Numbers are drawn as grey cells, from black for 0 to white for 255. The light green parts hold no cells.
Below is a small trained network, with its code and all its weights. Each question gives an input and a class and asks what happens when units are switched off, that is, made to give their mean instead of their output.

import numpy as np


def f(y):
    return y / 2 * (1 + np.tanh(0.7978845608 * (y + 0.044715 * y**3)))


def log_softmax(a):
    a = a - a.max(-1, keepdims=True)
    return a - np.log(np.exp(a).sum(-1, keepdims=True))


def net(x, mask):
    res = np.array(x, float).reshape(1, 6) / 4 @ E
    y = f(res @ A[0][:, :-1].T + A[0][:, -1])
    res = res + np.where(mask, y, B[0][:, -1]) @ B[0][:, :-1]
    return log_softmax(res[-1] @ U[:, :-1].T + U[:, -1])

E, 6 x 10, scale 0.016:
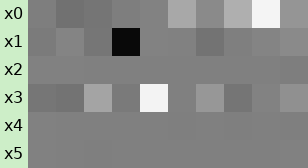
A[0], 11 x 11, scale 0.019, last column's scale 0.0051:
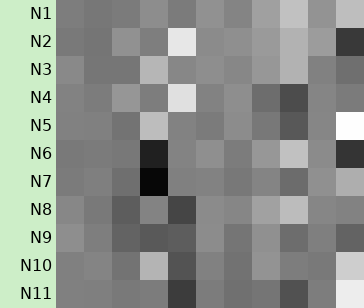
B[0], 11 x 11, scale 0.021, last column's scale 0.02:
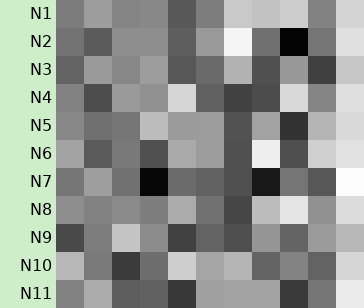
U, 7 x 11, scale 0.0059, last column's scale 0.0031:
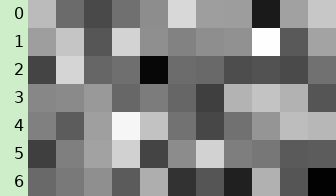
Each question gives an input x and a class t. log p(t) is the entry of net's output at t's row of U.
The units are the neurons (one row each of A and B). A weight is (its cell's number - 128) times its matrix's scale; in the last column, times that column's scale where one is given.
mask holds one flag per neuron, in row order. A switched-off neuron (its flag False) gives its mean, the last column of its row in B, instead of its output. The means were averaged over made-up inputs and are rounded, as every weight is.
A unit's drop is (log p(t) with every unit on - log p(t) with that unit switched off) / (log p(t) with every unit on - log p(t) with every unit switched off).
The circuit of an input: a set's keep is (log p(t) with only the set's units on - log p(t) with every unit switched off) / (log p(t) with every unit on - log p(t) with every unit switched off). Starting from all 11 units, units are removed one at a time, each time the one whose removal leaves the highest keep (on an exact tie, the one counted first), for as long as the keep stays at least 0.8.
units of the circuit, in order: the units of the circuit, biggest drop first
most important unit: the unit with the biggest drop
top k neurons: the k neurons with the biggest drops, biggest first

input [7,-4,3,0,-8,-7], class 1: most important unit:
N8
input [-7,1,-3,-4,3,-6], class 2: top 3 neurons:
[N6 N2 N9]
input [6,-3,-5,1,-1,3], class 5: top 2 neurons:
[N2 N4]
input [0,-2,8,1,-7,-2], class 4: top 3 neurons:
[N11 N7 N2]
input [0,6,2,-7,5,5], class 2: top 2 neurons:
[N7 N11]
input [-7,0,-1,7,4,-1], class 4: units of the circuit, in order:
[N7 N4]
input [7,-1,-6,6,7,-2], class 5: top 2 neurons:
[N2 N3]
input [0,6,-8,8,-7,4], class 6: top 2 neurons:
[N4 N7]
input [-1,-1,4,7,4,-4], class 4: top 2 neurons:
[N4 N7]
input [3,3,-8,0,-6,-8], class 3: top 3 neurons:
[N11 N10 N5]
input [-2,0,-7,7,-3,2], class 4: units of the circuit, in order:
[N4 N7]
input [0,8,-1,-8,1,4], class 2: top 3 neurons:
[N7 N11 N4]
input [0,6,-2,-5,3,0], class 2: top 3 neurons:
[N7 N4 N11]
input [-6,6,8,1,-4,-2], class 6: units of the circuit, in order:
[N4]
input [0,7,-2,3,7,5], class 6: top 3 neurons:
[N7 N11 N5]
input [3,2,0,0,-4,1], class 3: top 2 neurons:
[N11 N10]
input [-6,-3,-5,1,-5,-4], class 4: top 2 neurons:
[N4 N2]
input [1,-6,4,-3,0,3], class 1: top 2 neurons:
[N2 N6]
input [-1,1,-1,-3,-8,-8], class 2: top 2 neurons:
[N6 N5]
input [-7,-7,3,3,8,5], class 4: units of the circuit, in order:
[N4]
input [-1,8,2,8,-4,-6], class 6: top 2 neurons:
[N4 N7]
